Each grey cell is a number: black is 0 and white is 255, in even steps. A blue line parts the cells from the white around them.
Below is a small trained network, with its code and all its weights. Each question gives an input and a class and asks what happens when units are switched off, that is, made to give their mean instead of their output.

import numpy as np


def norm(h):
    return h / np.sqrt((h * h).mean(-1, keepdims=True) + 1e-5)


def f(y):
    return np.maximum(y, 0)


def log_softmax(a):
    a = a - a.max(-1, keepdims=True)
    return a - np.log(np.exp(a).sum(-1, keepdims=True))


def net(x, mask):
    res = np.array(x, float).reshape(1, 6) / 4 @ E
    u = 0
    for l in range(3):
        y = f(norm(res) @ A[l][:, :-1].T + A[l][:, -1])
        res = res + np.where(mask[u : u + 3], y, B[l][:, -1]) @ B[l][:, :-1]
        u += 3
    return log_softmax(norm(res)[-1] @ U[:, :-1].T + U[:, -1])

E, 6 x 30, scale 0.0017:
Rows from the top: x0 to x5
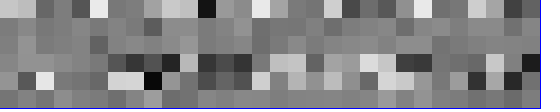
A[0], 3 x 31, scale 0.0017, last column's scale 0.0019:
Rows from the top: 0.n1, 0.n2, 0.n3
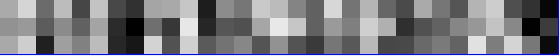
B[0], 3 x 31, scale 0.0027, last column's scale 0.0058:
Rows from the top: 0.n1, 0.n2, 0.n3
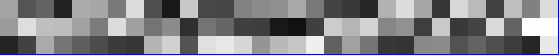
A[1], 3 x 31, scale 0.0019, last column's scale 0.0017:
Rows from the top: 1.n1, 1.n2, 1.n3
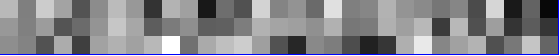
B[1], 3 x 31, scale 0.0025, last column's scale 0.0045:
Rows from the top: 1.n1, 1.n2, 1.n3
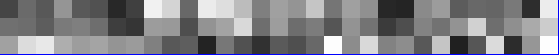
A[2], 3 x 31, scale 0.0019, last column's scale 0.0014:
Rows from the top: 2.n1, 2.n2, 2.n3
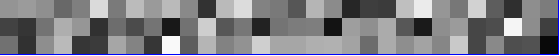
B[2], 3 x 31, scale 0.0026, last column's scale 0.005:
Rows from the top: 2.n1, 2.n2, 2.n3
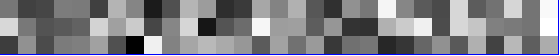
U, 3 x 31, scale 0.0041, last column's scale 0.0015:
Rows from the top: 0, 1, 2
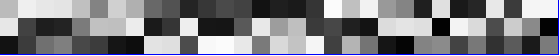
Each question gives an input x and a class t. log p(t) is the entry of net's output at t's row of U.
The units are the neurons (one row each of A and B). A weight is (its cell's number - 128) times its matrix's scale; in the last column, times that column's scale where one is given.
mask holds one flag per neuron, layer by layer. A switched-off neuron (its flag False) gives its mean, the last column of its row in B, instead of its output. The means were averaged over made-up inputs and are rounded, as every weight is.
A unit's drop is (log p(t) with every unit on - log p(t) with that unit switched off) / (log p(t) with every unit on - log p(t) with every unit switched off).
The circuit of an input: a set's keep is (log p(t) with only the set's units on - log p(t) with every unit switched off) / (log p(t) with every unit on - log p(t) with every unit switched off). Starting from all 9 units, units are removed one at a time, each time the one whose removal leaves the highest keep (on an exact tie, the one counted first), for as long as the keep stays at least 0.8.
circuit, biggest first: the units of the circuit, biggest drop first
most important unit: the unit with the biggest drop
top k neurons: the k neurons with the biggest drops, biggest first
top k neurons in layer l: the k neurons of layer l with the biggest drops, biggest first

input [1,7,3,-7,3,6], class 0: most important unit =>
1.n3
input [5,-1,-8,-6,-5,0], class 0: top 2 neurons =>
[1.n3, 2.n2]
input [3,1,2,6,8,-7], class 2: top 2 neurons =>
[1.n1, 1.n3]
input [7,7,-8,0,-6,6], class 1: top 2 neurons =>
[0.n1, 2.n1]
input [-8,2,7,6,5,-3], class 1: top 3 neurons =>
[2.n2, 1.n3, 0.n2]
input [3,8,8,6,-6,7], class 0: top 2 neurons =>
[0.n2, 1.n1]
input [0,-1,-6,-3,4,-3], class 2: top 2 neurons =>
[1.n1, 0.n1]
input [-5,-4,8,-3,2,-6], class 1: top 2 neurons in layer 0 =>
[0.n2, 0.n3]
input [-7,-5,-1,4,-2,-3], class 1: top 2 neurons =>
[2.n2, 1.n3]
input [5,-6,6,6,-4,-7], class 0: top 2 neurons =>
[0.n2, 2.n2]
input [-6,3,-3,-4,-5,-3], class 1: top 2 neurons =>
[2.n2, 0.n2]
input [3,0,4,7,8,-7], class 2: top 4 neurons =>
[1.n1, 1.n3, 2.n3, 1.n2]
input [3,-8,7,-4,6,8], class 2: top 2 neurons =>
[1.n1, 0.n1]
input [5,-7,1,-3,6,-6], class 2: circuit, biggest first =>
[1.n1]
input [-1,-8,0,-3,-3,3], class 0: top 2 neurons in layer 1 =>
[1.n3, 1.n1]
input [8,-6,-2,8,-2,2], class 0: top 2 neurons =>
[0.n2, 2.n2]
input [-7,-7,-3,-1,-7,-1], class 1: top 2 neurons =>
[2.n2, 1.n1]
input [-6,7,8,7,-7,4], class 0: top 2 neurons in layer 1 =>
[1.n1, 1.n2]
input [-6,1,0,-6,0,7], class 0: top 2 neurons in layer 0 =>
[0.n1, 0.n3]
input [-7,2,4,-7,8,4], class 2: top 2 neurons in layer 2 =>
[2.n3, 2.n1]
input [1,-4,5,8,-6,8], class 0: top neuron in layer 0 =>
[0.n2]
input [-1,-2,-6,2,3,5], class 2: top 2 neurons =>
[1.n1, 1.n3]
